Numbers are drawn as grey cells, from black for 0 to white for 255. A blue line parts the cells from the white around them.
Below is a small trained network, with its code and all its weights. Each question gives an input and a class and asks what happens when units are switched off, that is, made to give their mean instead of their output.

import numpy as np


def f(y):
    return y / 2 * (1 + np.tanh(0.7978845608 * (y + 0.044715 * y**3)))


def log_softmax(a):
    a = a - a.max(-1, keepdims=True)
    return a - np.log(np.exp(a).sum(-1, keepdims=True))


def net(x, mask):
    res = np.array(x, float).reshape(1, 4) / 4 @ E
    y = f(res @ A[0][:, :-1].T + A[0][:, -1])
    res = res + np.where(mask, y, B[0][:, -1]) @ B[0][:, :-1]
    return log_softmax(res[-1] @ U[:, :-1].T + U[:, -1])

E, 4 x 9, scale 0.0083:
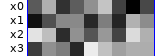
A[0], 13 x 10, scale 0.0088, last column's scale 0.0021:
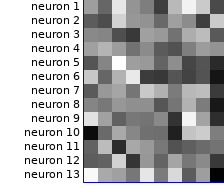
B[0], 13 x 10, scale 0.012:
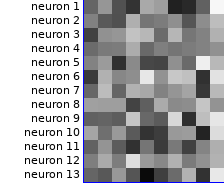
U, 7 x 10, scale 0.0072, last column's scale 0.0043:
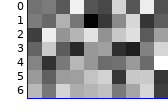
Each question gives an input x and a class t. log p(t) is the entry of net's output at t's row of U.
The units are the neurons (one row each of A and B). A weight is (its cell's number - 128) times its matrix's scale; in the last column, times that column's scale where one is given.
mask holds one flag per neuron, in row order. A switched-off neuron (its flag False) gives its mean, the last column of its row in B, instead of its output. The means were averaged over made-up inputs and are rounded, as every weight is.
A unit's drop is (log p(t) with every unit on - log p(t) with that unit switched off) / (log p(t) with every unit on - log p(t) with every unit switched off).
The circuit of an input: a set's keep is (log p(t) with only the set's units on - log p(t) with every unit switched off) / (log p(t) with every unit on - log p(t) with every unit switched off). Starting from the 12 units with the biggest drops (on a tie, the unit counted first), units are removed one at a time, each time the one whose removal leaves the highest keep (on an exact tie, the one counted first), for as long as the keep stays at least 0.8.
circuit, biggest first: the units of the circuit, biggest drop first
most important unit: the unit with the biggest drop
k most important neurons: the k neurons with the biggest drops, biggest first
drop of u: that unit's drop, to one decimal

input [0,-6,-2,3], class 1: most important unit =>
neuron 13
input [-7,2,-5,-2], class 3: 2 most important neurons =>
(neuron 1; neuron 9)
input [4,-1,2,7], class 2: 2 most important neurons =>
(neuron 1; neuron 3)
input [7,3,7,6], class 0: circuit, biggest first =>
(neuron 1; neuron 9)
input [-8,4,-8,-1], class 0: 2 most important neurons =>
(neuron 5; neuron 12)
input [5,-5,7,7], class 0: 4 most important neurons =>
(neuron 6; neuron 9; neuron 1; neuron 11)
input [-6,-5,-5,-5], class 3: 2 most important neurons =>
(neuron 1; neuron 9)
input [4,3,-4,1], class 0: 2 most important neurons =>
(neuron 1; neuron 13)
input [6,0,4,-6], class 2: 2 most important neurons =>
(neuron 6; neuron 1)
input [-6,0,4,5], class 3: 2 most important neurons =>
(neuron 1; neuron 6)
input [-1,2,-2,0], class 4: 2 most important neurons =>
(neuron 13; neuron 9)
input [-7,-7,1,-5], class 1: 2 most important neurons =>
(neuron 13; neuron 11)
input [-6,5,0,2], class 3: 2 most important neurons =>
(neuron 1; neuron 13)
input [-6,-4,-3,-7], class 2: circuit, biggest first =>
(neuron 6)
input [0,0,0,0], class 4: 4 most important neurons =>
(neuron 1; neuron 6; neuron 13; neuron 9)
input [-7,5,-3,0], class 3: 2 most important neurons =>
(neuron 1; neuron 13)
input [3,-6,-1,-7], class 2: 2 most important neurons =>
(neuron 6; neuron 10)
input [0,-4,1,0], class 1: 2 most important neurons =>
(neuron 1; neuron 13)
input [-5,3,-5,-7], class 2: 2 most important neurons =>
(neuron 6; neuron 9)
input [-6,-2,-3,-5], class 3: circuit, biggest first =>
(neuron 1)
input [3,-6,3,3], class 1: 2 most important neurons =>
(neuron 13; neuron 1)
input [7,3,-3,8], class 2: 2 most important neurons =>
(neuron 1; neuron 7)
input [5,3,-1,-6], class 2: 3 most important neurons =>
(neuron 6; neuron 1; neuron 13)
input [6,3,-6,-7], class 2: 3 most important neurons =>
(neuron 6; neuron 9; neuron 1)
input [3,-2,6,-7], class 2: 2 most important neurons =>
(neuron 6; neuron 5)
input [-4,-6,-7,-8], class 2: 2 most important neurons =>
(neuron 6; neuron 9)
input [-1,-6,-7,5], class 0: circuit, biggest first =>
(neuron 5)
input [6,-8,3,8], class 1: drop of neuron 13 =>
1.3
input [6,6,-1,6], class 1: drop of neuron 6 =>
0.5
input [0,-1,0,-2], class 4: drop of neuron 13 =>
0.8
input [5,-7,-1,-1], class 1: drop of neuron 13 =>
0.7
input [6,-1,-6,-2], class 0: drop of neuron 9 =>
-0.1
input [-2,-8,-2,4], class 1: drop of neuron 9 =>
0.0
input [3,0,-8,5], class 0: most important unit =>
neuron 5
